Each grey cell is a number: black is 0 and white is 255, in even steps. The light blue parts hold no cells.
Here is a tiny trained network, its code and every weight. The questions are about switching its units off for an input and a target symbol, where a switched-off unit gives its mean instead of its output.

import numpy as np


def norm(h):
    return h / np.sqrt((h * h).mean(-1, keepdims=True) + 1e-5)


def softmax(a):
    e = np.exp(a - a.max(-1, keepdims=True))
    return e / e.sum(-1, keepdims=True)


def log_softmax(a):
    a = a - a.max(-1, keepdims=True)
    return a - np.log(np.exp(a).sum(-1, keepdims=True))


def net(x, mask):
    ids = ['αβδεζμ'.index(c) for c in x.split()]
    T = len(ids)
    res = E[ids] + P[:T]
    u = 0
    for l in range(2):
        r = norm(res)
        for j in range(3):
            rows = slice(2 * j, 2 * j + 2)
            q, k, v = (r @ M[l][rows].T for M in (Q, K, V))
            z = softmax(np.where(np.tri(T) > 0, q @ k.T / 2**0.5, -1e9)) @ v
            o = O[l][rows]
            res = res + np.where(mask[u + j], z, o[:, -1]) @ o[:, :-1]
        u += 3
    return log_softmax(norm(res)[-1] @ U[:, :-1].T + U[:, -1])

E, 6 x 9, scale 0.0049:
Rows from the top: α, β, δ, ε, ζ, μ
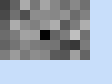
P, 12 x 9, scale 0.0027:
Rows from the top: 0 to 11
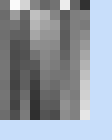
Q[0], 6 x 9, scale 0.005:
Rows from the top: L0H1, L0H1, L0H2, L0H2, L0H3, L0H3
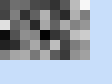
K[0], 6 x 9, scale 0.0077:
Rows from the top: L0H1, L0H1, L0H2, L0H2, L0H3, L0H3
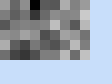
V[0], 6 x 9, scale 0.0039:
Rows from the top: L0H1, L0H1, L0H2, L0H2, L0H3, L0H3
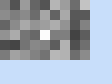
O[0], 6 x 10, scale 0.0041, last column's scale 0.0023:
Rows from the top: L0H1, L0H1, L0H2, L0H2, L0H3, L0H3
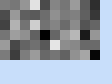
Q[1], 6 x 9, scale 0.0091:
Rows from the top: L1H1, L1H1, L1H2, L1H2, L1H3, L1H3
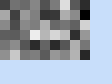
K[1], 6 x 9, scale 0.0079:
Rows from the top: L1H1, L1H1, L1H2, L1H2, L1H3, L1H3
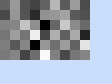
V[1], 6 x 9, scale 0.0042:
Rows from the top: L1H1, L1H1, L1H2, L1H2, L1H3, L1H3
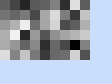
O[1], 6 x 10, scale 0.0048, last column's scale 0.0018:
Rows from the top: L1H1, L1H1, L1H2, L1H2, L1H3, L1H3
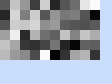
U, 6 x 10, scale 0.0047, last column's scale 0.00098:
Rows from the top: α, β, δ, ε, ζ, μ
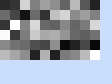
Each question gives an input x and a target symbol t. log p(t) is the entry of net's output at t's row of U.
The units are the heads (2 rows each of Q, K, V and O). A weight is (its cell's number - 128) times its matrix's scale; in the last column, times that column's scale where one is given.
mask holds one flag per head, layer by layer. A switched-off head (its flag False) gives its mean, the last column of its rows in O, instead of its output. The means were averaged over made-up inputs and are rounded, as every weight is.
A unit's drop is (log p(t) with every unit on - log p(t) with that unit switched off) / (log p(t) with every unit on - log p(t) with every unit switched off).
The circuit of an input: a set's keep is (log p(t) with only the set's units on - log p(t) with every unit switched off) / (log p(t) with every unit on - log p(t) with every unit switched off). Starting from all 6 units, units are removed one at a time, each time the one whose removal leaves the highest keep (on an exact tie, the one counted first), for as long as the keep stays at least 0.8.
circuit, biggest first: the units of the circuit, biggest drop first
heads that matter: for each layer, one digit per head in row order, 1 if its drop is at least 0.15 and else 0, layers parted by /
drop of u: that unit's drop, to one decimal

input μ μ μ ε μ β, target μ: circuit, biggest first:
L1H3
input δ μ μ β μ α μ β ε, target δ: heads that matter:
010 / 110
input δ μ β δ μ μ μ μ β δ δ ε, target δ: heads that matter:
000 / 110
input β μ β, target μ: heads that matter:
011 / 100
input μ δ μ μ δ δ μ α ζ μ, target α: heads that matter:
100 / 010
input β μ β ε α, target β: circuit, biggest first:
L0H2; L1H2; L1H1; L0H3
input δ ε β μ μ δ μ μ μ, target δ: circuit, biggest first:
L0H2; L1H2; L1H1
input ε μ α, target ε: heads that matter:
010 / 100
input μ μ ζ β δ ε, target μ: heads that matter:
010 / 001
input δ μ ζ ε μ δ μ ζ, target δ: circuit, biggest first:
L0H2; L1H1; L1H2
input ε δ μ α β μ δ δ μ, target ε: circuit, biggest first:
L0H2; L1H1
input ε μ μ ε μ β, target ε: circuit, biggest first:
L0H2; L1H1; L0H3
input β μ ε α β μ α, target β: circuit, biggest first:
L0H2; L1H2; L1H1
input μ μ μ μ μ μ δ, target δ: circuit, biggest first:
L0H1; L1H1
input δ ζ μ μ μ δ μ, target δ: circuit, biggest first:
L1H2
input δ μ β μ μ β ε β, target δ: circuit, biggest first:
L0H2; L1H1; L1H2
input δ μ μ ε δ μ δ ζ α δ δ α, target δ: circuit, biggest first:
L0H2; L1H1; L1H2
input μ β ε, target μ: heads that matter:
010 / 000
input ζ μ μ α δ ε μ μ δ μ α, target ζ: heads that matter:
010 / 101
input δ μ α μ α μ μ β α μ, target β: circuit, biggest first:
L1H3
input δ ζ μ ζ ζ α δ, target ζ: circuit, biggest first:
L0H2; L1H3; L1H2
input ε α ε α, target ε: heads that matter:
011 / 100
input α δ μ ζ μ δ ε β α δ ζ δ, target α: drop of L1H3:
0.2
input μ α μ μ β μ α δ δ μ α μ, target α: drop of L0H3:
0.0
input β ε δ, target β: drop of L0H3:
0.1
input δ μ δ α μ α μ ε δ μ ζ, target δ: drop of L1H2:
0.3
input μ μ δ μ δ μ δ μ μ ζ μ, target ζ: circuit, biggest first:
L1H3
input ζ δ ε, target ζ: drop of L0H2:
0.9
